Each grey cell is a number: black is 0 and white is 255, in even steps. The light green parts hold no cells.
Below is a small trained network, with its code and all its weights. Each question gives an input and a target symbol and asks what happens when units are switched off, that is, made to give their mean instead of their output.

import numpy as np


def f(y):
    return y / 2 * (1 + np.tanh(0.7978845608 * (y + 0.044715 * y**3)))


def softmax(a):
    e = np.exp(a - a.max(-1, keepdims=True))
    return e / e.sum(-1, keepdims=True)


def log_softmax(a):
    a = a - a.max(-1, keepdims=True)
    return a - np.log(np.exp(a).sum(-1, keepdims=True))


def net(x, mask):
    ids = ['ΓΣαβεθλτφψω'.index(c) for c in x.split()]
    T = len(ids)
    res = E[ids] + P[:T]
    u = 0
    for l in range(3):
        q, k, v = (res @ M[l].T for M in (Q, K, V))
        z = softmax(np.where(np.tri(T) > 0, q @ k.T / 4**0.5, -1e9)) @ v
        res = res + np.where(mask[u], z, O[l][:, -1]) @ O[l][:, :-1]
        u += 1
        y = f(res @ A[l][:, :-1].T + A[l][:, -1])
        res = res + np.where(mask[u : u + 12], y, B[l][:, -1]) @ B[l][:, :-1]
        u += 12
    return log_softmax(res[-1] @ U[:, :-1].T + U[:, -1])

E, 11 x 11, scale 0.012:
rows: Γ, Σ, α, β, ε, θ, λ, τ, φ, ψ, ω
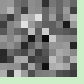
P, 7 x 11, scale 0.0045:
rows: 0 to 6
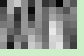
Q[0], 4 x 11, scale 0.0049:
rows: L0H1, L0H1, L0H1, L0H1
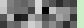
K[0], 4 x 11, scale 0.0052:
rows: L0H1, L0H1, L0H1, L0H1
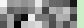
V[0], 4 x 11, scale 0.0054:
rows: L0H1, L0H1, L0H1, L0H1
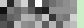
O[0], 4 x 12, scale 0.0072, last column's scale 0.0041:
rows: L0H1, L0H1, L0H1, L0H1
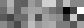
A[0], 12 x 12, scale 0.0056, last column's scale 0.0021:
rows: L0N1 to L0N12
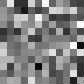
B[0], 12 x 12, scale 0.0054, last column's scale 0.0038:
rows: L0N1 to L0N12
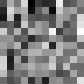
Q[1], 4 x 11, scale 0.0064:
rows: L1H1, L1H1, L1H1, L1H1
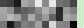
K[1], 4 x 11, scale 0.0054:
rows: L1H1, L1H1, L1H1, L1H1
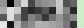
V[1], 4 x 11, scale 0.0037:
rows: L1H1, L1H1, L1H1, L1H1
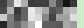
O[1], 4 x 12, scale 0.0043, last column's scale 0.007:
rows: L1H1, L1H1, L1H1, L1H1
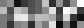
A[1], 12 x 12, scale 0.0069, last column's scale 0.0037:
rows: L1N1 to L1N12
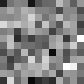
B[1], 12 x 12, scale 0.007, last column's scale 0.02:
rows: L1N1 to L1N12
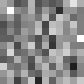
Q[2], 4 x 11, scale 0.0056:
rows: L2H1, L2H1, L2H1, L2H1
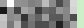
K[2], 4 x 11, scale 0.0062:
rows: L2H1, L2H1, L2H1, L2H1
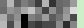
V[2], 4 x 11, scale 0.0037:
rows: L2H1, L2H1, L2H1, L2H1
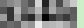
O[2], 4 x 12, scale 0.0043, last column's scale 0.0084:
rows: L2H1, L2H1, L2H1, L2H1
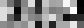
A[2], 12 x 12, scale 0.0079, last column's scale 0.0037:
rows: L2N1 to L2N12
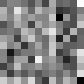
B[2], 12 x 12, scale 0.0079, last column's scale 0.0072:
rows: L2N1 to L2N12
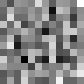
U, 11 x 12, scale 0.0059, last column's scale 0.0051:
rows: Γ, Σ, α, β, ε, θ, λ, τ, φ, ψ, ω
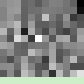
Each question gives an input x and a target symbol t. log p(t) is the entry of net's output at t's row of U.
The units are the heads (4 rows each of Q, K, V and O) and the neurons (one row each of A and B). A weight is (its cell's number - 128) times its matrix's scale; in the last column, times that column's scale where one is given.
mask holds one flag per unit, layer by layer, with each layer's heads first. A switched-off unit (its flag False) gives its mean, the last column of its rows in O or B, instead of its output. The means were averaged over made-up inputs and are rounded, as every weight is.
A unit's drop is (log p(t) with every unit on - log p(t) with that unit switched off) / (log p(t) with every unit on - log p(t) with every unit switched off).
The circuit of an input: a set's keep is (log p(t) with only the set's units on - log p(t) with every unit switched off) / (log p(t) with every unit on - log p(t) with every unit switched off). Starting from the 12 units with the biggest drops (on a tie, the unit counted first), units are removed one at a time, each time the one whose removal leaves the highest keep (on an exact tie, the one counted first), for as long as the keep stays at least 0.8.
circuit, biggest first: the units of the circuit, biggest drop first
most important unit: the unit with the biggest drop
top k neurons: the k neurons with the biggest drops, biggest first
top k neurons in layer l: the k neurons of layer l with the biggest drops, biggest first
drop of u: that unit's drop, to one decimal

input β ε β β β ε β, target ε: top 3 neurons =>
L0N5, L2N9, L1N12
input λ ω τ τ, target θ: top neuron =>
L0N5
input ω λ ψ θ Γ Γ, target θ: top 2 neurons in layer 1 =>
L1N1, L1N12
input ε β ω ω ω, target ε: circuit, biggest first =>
L2N9, L1N12
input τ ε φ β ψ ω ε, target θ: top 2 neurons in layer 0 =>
L0N1, L0N3
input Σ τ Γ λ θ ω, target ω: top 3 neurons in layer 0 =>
L0N3, L0N5, L0N12
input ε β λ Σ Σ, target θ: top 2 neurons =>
L0N5, L0N3
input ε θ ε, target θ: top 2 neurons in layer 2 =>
L2N10, L2N1
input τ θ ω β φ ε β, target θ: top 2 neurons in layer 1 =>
L1N8, L1N12
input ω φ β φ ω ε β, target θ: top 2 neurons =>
L0N3, L1N8
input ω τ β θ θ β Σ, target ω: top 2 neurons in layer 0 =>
L0N1, L0N5
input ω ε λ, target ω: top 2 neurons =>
L0N5, L2N11
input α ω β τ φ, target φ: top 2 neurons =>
L0N8, L1N12
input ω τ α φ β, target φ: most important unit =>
L2H1
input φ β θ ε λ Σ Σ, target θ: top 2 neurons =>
L0N5, L0N12
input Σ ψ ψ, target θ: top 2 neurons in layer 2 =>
L2N1, L2N9
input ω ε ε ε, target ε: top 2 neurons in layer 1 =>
L1N12, L1N1
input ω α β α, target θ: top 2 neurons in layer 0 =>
L0N8, L0N3
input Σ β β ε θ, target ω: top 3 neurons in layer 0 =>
L0N5, L0N2, L0N1
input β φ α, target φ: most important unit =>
L2H1
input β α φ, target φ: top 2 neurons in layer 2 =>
L2N5, L2N8
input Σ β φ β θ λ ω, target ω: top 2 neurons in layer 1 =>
L1N1, L1N8
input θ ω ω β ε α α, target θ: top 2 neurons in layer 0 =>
L0N8, L0N6
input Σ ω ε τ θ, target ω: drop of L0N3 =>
-0.1
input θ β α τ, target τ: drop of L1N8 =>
0.4
